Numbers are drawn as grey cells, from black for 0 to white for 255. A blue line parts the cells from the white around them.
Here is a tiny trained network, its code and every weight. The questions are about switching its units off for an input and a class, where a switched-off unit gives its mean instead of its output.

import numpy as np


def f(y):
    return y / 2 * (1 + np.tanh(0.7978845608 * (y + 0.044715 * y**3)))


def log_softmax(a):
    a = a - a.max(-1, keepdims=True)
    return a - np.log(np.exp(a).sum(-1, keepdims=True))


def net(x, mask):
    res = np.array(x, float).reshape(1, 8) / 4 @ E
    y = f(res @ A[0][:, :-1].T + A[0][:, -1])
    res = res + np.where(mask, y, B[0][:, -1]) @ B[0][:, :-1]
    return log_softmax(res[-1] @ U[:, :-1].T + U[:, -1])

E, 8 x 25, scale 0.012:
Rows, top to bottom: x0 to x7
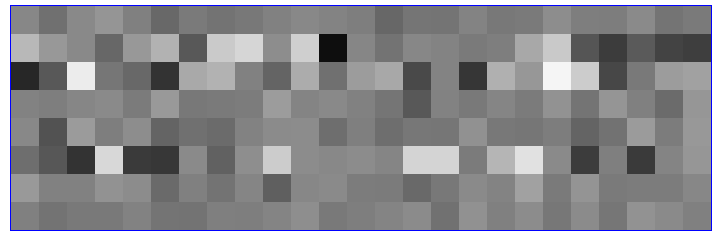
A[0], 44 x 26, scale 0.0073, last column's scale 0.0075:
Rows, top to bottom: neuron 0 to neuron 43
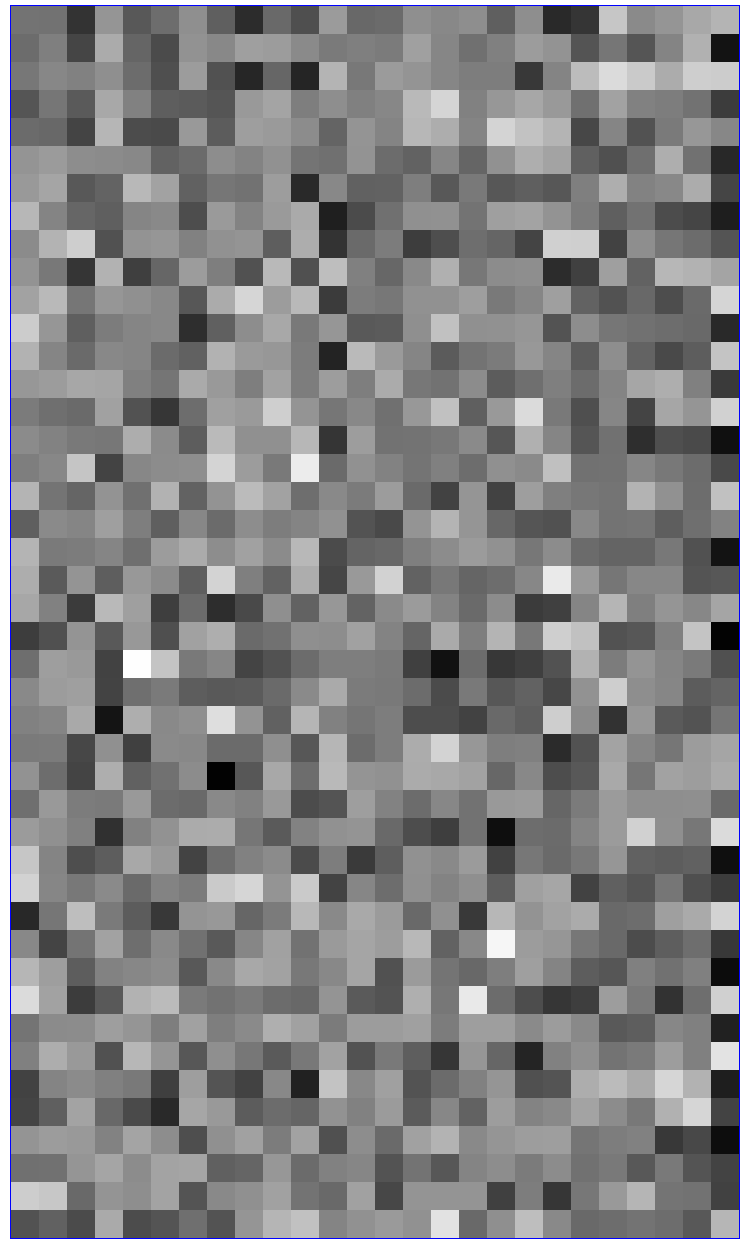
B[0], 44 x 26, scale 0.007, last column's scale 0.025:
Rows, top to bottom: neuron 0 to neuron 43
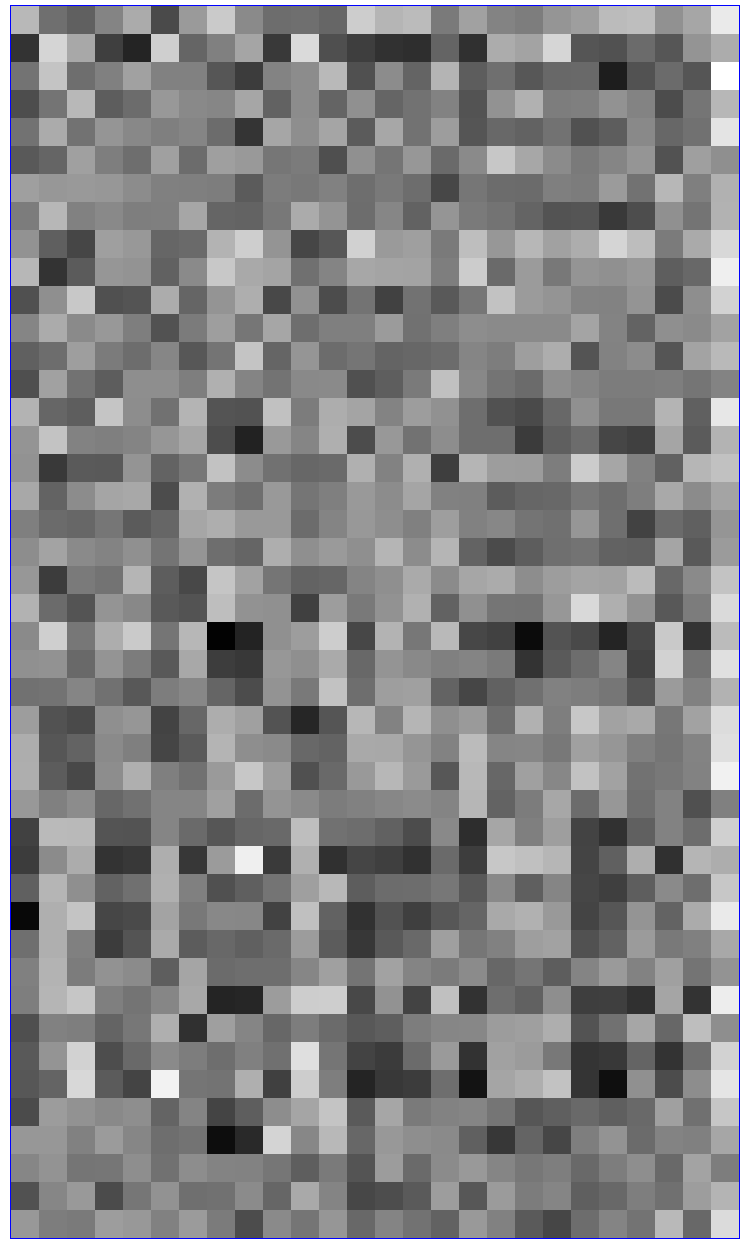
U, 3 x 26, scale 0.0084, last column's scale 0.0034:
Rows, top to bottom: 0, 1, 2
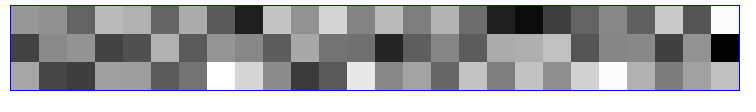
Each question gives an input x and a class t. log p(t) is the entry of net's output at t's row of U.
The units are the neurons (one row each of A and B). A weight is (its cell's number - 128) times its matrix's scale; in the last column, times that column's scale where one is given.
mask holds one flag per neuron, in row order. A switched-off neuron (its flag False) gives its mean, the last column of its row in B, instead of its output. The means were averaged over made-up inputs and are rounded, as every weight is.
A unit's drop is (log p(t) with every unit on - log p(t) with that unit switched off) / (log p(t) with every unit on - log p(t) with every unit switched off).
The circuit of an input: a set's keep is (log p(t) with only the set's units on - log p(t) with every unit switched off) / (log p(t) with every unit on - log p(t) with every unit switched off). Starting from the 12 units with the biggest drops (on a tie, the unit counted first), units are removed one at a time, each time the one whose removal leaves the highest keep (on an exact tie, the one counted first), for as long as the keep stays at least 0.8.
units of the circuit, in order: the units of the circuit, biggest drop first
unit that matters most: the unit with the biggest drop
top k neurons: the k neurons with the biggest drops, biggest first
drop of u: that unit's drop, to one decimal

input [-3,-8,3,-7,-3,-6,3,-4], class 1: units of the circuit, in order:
[neuron 38]
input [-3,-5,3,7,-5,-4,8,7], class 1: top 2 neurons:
[neuron 38; neuron 14]
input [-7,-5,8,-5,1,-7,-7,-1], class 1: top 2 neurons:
[neuron 32; neuron 38]
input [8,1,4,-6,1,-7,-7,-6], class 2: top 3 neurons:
[neuron 8; neuron 25; neuron 38]
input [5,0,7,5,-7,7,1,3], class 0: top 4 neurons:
[neuron 22; neuron 14; neuron 38; neuron 43]
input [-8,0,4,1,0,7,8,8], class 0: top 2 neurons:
[neuron 14; neuron 38]
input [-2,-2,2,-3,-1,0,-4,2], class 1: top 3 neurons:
[neuron 23; neuron 14; neuron 35]
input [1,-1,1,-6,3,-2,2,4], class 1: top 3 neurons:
[neuron 14; neuron 22; neuron 35]
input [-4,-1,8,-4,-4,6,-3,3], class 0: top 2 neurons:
[neuron 22; neuron 14]
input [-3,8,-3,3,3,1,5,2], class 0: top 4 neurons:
[neuron 15; neuron 40; neuron 38; neuron 32]
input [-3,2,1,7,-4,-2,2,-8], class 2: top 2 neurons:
[neuron 38; neuron 35]
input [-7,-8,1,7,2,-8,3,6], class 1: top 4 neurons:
[neuron 38; neuron 37; neuron 29; neuron 14]
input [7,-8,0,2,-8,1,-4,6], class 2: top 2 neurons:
[neuron 35; neuron 22]
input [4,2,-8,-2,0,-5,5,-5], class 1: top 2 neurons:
[neuron 30; neuron 42]
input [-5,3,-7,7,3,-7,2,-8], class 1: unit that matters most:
neuron 30
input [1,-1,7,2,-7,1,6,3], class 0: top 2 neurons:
[neuron 22; neuron 10]
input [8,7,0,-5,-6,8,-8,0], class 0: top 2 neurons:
[neuron 14; neuron 43]
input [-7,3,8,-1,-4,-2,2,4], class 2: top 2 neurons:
[neuron 8; neuron 25]
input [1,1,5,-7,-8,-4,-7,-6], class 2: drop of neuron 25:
0.2
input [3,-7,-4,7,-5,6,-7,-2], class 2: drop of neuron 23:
0.0
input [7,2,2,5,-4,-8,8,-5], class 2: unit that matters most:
neuron 8
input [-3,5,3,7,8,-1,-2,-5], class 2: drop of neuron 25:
0.1
